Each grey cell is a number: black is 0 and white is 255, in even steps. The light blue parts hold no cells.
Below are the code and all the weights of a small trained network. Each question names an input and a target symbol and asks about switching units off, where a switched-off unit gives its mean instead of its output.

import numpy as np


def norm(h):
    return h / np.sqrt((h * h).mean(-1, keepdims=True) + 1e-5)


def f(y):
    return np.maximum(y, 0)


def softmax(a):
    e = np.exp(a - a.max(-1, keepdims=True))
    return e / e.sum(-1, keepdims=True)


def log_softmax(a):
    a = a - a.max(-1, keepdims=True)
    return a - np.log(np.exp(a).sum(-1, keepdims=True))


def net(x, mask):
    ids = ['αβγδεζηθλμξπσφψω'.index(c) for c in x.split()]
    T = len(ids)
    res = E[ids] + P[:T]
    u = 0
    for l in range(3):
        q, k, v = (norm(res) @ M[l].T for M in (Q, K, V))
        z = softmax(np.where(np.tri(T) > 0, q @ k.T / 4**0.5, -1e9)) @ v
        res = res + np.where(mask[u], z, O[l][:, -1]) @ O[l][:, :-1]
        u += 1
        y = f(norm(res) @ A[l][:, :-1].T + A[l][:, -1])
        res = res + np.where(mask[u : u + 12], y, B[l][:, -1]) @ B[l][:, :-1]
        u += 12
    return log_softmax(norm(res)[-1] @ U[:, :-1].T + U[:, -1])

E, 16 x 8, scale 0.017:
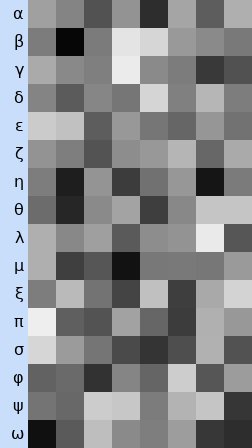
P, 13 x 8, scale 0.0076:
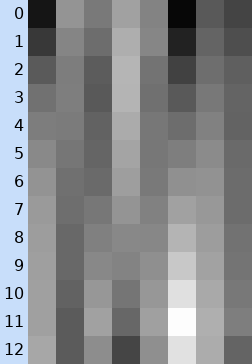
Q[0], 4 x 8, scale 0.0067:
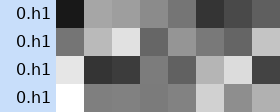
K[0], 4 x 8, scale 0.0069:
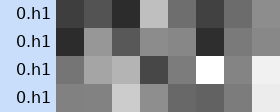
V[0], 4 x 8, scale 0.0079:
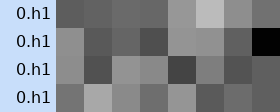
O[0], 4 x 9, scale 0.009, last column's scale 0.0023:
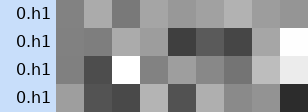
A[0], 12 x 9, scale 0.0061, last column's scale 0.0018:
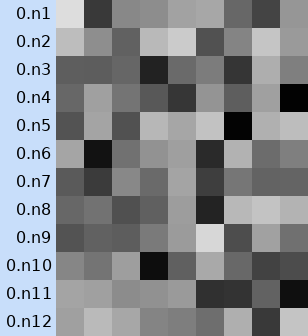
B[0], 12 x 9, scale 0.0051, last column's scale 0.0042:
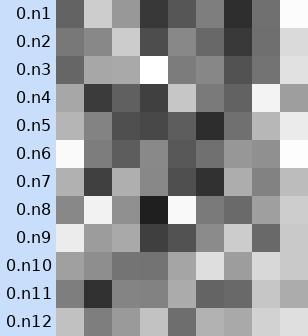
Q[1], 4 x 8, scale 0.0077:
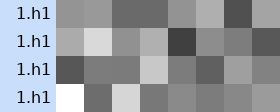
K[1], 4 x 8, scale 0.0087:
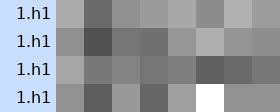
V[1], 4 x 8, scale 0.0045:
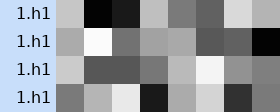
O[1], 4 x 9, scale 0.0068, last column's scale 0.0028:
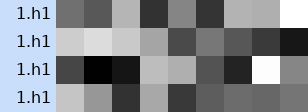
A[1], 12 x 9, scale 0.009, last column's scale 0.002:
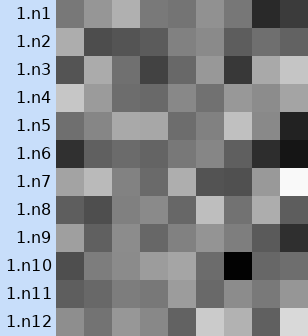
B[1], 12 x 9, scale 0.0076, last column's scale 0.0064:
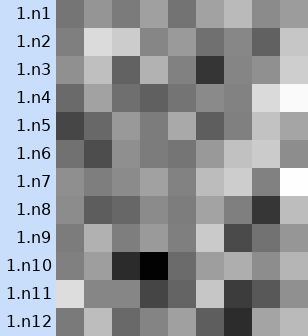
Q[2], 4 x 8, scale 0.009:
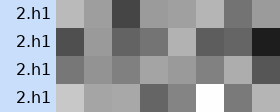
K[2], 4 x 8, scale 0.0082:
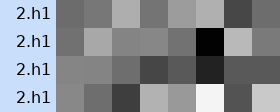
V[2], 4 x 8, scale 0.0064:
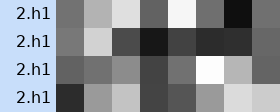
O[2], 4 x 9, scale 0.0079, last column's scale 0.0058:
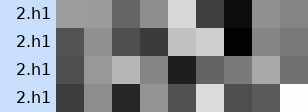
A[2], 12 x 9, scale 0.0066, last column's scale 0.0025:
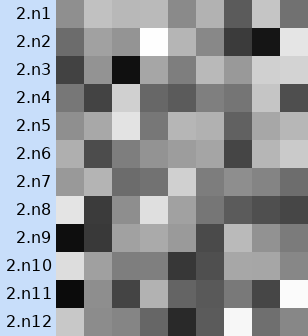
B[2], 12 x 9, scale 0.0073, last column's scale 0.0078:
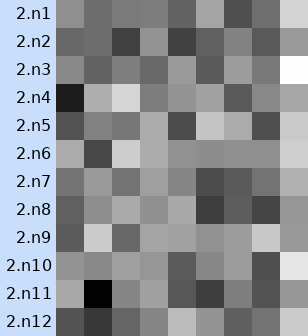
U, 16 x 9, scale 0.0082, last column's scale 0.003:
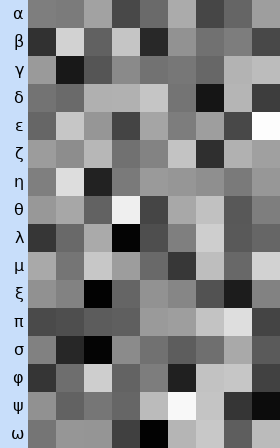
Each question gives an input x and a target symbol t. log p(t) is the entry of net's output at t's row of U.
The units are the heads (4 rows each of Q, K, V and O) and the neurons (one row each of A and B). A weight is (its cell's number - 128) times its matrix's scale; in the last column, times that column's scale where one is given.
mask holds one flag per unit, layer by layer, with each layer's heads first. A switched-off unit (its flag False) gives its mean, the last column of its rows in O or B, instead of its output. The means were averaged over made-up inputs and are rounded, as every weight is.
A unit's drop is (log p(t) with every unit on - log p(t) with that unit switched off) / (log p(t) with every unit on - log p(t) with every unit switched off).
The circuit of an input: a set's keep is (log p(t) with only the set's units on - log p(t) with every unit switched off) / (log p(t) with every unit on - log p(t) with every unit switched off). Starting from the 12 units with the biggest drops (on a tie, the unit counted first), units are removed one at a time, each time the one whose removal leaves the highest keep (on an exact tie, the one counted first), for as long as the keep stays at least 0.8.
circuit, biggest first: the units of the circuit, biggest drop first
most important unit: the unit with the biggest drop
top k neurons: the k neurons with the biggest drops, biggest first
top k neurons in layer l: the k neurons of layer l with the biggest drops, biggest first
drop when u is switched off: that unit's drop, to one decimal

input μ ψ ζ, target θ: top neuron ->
[1.n3]
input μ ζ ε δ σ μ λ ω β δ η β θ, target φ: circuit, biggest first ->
[2.h1 2.n4 1.n7]
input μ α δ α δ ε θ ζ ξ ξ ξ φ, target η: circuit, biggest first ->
[0.h1 1.n3]
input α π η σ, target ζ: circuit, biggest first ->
[2.h1 0.h1]
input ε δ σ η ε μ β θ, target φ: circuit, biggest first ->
[2.n4 2.h1 1.n7]
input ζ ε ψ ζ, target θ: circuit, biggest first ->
[1.n7 2.h1]
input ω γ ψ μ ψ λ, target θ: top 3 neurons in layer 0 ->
[0.n5 0.n11 0.n4]
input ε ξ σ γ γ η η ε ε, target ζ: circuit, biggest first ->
[2.h1 1.n10]
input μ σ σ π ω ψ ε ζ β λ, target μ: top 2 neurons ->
[1.n9 1.n3]
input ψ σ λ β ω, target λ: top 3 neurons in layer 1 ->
[1.n10 1.n6 1.n7]
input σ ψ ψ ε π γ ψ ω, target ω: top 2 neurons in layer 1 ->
[1.n10 1.n1]
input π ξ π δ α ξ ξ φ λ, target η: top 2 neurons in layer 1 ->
[1.n12 1.n7]
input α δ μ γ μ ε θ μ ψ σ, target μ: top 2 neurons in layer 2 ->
[2.n10 2.n5]
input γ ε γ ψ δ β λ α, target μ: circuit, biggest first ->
[2.h1]
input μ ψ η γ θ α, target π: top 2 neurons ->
[0.n1 0.n2]
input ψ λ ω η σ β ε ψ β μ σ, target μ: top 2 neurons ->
[1.n3 2.n10]
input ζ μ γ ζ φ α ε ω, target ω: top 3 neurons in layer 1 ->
[1.n6 1.n10 1.n1]
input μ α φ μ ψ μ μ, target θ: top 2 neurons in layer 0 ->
[0.n5 0.n3]
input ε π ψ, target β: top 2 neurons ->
[1.n12 1.n5]
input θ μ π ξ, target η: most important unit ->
0.n8
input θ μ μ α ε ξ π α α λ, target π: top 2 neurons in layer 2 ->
[2.n3 2.n10]
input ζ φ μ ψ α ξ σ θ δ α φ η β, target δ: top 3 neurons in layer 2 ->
[2.n8 2.n10 2.n3]
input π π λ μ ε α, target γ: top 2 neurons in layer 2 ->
[2.n5 2.n3]
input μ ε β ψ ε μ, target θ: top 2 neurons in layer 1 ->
[1.n3 1.n2]
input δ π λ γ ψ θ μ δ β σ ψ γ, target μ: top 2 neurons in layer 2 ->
[2.n10 2.n5]
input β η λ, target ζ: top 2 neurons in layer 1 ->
[1.n10 1.n7]
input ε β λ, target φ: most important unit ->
1.h1
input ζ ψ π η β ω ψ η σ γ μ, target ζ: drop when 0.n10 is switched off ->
0.2
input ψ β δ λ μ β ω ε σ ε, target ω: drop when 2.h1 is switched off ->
0.4
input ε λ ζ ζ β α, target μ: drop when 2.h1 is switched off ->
0.5
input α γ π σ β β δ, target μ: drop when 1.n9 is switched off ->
0.1
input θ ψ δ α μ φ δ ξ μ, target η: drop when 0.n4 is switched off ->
0.0
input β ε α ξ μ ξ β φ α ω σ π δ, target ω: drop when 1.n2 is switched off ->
0.4
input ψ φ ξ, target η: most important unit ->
0.n5
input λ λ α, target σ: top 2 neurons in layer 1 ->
[1.n3 1.n7]
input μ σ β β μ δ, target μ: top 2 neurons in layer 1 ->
[1.n10 1.n11]
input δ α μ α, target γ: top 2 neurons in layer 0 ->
[0.n1 0.n4]
